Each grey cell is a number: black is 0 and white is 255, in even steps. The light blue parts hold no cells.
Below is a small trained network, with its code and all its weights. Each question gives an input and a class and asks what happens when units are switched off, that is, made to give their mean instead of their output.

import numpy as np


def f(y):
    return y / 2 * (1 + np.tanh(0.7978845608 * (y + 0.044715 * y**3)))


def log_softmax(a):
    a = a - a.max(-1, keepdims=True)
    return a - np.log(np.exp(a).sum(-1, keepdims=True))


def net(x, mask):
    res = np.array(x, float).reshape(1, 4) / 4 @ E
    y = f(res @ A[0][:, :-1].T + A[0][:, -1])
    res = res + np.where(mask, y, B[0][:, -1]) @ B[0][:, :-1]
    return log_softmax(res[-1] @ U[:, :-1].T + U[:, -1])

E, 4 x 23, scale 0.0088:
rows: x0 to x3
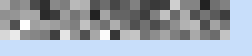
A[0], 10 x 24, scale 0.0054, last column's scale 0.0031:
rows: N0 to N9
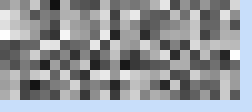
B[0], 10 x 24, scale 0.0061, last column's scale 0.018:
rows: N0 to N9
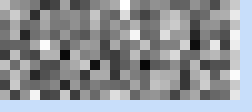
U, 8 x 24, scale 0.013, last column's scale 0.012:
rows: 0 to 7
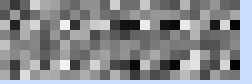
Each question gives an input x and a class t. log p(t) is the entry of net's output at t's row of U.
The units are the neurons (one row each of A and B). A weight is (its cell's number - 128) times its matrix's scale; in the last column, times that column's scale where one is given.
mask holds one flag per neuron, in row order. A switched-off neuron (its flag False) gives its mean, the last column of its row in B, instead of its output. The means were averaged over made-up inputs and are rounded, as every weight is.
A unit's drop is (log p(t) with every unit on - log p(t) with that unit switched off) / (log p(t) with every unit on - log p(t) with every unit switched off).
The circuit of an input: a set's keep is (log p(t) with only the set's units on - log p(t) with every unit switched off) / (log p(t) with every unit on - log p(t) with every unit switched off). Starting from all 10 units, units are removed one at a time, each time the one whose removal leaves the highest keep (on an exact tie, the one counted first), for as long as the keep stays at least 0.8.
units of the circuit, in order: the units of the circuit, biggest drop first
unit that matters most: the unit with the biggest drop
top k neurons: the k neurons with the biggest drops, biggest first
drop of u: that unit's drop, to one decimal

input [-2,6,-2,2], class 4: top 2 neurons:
N0; N4
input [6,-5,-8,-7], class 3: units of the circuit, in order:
N6; N3
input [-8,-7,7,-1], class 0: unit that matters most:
N4
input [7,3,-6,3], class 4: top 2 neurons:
N9; N5
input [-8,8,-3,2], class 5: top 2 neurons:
N0; N4
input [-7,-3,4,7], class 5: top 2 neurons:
N7; N5
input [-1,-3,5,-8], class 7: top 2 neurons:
N6; N3
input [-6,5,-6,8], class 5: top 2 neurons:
N7; N9
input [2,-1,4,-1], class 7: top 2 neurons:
N7; N8
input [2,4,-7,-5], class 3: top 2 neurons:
N6; N3
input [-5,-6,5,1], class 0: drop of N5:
0.2
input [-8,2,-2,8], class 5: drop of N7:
0.1
